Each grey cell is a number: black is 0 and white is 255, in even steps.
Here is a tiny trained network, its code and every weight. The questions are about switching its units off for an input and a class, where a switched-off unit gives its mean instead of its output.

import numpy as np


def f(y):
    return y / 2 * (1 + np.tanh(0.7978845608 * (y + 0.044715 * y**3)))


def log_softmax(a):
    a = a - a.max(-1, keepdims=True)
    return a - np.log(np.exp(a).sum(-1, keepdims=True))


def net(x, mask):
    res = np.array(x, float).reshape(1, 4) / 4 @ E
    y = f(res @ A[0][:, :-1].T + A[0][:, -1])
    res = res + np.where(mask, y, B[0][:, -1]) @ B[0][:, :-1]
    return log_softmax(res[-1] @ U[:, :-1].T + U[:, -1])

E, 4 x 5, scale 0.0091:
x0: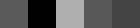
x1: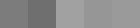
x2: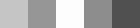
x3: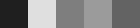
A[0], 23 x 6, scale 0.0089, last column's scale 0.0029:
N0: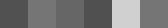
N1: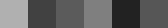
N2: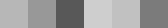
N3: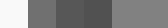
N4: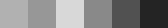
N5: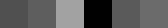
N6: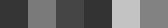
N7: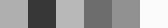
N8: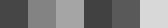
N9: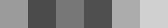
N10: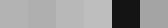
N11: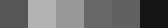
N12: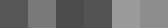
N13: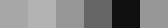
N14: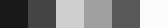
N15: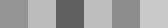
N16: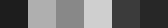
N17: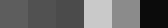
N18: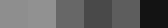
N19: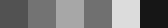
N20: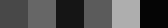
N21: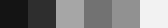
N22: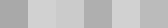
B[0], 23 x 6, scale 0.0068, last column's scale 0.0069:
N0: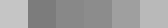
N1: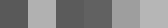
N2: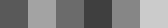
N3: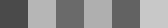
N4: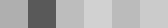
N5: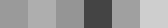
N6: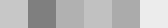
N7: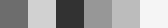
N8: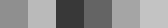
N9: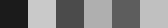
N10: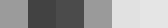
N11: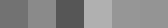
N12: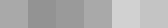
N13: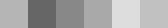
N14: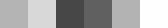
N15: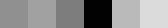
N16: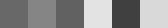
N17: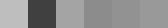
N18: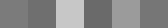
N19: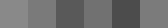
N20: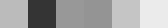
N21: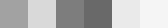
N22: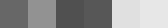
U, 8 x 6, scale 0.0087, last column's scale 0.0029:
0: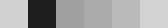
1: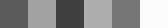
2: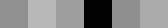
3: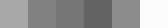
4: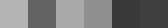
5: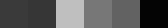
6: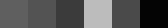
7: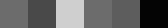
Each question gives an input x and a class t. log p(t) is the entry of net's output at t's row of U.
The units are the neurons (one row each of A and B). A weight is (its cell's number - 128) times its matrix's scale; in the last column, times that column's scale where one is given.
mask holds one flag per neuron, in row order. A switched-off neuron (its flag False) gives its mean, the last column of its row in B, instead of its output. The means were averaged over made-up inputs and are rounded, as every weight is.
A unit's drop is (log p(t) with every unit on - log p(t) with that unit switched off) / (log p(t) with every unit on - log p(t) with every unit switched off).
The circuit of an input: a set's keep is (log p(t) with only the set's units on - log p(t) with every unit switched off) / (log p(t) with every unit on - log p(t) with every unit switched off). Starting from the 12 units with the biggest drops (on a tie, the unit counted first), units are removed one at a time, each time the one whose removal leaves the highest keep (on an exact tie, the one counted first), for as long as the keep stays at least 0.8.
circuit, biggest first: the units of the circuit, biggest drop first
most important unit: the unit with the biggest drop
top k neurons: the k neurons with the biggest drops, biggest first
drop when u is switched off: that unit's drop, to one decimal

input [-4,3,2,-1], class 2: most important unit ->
N16
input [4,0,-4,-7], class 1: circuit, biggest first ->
[N9; N7]
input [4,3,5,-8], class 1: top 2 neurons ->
[N7; N9]
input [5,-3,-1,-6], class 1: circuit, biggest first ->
[N9; N7]
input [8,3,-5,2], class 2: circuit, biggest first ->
[N21; N5]
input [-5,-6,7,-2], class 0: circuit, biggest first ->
[N10; N4]
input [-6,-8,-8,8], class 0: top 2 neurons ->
[N20; N6]
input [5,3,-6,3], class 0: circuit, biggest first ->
[N20; N6]
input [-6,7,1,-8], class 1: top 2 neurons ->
[N3; N9]
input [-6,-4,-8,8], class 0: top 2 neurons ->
[N20; N6]
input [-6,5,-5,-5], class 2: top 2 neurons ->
[N2; N15]
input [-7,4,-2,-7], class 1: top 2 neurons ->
[N3; N9]
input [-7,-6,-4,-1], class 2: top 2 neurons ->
[N15; N2]
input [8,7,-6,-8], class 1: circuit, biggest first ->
[N9]
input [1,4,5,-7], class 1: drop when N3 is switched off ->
0.2
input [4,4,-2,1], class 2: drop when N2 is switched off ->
-0.1
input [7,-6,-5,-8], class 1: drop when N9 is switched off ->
0.6
